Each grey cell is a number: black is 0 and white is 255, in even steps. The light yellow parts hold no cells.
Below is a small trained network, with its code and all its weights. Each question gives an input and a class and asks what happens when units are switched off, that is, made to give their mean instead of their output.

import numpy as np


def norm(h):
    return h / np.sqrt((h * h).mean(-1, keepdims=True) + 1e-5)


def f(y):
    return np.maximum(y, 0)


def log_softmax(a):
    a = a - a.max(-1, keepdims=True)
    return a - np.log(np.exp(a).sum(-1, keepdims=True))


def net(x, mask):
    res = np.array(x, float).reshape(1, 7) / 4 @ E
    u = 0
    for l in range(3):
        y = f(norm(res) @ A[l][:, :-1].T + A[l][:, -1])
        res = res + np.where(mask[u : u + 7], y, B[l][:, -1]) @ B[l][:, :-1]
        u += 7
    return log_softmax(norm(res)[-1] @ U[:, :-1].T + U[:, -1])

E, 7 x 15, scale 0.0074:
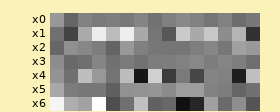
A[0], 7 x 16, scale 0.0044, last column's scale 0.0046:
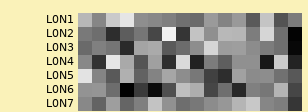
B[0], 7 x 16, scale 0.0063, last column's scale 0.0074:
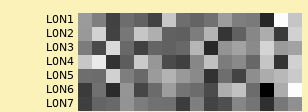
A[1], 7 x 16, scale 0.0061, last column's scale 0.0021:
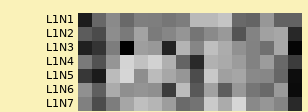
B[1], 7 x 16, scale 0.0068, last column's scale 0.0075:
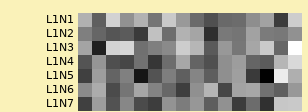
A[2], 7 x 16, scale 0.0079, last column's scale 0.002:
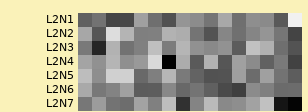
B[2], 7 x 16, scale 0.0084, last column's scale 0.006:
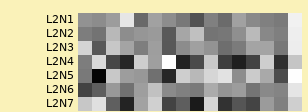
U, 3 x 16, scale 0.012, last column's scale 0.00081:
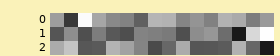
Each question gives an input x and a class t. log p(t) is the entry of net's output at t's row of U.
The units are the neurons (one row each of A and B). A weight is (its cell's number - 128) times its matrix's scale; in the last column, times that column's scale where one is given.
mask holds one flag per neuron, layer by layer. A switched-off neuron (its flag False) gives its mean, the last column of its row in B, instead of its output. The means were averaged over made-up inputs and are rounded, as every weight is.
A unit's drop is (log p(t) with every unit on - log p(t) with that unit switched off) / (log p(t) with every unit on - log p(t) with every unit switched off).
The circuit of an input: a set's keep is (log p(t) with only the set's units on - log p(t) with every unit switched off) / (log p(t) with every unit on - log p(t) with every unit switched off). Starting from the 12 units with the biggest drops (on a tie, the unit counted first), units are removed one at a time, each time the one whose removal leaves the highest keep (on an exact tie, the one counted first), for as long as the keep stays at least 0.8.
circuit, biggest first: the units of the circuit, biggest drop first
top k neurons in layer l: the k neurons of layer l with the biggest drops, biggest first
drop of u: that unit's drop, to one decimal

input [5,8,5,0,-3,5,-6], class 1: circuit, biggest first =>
(L1N5)
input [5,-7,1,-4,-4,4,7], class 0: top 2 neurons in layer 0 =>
(L0N5, L0N1)
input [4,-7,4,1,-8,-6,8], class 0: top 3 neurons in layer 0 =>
(L0N4, L0N5, L0N1)
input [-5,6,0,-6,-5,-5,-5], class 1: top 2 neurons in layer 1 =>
(L1N5, L1N7)
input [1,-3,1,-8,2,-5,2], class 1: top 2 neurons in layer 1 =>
(L1N3, L1N1)
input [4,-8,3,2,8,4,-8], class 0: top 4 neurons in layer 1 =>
(L1N3, L1N4, L1N5, L1N7)
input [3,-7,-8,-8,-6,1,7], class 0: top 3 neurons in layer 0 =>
(L0N5, L0N1, L0N4)
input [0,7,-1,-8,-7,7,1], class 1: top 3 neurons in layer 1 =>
(L1N7, L1N4, L1N5)
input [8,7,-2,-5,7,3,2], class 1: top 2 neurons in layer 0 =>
(L0N2, L0N1)
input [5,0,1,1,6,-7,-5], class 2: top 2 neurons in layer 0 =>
(L0N4, L0N5)
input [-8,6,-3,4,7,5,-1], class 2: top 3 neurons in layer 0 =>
(L0N4, L0N6, L0N5)
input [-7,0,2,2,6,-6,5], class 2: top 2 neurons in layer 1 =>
(L1N3, L1N1)
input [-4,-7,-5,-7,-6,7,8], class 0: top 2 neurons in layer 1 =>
(L1N4, L1N7)
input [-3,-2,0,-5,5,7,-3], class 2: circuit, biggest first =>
(L0N4)
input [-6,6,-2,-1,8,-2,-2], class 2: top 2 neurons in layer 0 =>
(L0N4, L0N6)
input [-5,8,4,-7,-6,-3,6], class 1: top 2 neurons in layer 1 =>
(L1N4, L1N3)
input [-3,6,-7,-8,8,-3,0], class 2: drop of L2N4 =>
0.2
